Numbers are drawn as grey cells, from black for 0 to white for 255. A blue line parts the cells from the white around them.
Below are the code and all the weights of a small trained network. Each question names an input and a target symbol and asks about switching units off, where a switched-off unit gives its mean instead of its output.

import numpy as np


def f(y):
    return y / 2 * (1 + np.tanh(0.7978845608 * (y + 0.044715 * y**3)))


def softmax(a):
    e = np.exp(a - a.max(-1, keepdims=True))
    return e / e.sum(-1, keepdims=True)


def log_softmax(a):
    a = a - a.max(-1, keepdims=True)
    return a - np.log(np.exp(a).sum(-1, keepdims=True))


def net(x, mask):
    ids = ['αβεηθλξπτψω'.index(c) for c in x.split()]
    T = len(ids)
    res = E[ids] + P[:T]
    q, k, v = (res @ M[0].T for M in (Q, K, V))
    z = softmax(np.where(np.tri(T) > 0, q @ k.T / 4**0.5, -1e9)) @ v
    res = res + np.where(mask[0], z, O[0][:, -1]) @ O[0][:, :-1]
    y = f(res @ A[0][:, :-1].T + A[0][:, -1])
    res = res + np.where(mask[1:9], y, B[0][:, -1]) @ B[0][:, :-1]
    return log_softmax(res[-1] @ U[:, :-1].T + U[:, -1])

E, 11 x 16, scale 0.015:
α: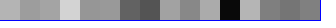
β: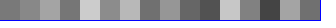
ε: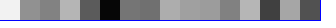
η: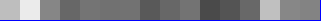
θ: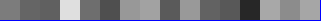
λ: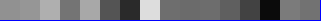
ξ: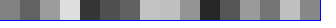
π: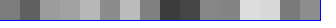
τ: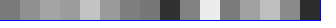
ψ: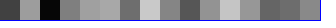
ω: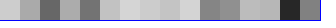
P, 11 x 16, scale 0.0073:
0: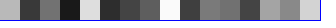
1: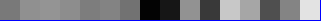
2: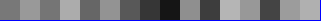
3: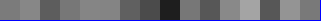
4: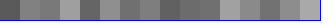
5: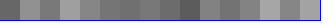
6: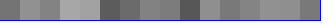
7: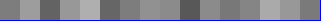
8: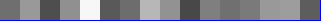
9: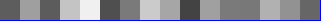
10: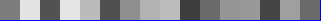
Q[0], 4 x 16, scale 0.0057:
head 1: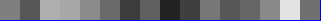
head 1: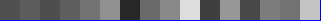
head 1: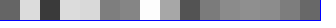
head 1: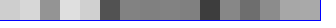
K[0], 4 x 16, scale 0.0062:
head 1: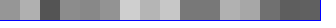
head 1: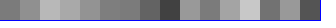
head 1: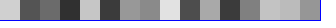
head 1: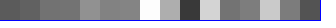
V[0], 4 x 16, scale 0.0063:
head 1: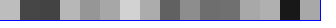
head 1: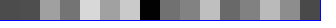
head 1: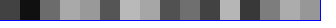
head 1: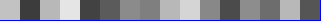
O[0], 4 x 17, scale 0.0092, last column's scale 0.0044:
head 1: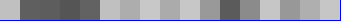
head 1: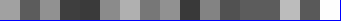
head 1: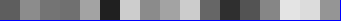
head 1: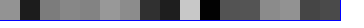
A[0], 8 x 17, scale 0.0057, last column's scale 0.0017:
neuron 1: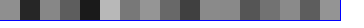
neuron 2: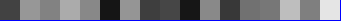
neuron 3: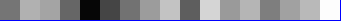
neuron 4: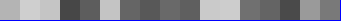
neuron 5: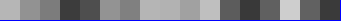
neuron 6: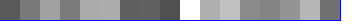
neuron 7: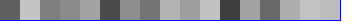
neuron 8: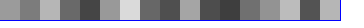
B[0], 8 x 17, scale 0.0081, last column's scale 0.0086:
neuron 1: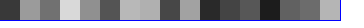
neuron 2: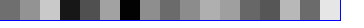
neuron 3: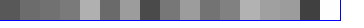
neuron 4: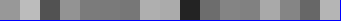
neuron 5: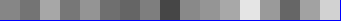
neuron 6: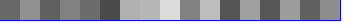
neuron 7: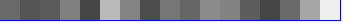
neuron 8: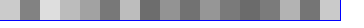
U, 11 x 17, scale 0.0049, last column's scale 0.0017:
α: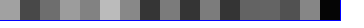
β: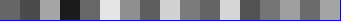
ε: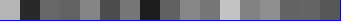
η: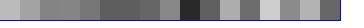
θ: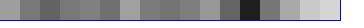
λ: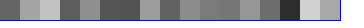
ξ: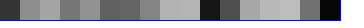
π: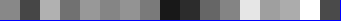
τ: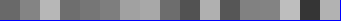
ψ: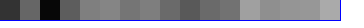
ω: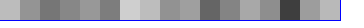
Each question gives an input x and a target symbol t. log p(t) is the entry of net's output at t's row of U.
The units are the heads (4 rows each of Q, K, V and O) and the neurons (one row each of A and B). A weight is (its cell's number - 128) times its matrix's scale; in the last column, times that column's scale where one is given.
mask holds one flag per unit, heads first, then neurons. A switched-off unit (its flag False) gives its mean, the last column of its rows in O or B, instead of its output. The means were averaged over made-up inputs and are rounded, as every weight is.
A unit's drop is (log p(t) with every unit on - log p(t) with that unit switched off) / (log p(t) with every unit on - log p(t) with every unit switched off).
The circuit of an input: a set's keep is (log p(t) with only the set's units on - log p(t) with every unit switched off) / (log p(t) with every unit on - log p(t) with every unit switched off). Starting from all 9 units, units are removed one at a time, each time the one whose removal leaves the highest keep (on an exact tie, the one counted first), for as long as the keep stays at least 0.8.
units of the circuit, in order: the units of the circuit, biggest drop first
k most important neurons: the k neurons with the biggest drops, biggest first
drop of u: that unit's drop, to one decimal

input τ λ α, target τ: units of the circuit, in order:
[head 1; neuron 7; neuron 2]
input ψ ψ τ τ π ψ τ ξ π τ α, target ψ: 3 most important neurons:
[neuron 7; neuron 3; neuron 8]
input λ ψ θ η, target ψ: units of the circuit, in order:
[head 1; neuron 7; neuron 8; neuron 3]
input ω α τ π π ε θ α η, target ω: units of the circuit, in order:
[head 1; neuron 2]
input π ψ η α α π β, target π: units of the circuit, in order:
[head 1; neuron 5; neuron 2]
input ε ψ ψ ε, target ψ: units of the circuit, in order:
[head 1; neuron 7; neuron 3; neuron 8]
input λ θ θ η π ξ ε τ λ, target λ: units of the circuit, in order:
[head 1; neuron 3]
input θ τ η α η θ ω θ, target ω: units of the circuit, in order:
[head 1; neuron 2]
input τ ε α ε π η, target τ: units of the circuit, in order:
[head 1; neuron 8; neuron 7]
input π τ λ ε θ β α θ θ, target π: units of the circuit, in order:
[neuron 5; head 1]
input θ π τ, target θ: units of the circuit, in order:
[head 1; neuron 3]
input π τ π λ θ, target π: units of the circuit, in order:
[head 1; neuron 5]
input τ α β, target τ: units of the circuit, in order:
[head 1; neuron 1; neuron 7]
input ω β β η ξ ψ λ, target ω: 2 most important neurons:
[neuron 2; neuron 7]
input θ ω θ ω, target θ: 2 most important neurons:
[neuron 7; neuron 3]
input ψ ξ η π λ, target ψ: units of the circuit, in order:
[head 1; neuron 3; neuron 7; neuron 8]
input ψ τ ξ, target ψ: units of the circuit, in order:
[head 1; neuron 7; neuron 3; neuron 8]
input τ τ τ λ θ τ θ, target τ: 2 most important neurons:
[neuron 2; neuron 7]
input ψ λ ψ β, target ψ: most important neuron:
[neuron 7]
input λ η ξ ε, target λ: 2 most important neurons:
[neuron 3; neuron 2]
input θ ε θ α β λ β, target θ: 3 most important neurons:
[neuron 3; neuron 5; neuron 7]
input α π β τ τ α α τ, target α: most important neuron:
[neuron 2]
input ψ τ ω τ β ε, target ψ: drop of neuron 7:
0.4
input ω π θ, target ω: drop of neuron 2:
0.2
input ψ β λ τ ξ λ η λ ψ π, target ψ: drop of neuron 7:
0.4
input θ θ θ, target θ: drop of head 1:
0.7
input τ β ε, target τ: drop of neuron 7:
0.1
